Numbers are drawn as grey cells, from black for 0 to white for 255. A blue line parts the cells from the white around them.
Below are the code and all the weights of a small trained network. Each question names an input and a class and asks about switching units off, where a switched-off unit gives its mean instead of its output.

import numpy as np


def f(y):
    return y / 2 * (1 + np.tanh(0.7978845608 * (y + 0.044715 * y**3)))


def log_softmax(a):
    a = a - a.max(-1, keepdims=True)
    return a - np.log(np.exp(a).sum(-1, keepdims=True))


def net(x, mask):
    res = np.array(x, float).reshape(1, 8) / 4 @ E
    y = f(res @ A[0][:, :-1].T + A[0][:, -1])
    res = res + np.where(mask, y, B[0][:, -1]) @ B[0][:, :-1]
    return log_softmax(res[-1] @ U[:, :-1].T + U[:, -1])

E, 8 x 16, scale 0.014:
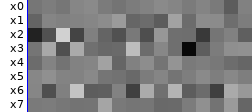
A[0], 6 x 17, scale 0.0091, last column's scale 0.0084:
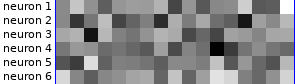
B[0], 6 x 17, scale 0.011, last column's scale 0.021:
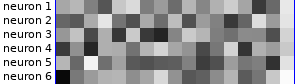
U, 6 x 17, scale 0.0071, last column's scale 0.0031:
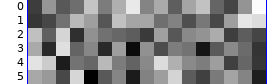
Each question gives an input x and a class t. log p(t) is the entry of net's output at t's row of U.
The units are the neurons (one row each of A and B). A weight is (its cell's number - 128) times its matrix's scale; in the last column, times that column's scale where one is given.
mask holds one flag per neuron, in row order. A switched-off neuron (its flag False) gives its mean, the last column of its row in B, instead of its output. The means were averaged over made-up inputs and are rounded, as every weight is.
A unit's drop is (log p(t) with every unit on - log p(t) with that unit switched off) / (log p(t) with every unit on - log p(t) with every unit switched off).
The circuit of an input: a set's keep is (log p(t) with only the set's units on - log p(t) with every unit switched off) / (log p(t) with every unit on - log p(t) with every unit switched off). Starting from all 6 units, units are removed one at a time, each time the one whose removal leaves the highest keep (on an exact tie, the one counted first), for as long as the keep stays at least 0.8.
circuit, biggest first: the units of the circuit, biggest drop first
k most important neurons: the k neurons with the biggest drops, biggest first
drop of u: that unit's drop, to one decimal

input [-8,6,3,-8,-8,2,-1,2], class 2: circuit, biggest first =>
[neuron 5]
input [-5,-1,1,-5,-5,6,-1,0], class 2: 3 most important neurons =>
[neuron 4; neuron 5; neuron 2]
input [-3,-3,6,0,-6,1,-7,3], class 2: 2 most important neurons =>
[neuron 6; neuron 5]
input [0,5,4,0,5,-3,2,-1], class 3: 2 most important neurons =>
[neuron 6; neuron 5]
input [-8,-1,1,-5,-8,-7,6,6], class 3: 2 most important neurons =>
[neuron 4; neuron 5]
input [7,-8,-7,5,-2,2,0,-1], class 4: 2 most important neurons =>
[neuron 3; neuron 2]
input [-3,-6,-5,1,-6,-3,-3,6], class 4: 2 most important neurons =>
[neuron 3; neuron 4]
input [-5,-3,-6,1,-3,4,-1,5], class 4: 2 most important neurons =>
[neuron 3; neuron 4]
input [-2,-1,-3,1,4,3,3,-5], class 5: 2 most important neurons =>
[neuron 3; neuron 4]
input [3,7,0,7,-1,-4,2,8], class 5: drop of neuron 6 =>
0.8
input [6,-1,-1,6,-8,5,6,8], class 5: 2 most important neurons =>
[neuron 3; neuron 6]
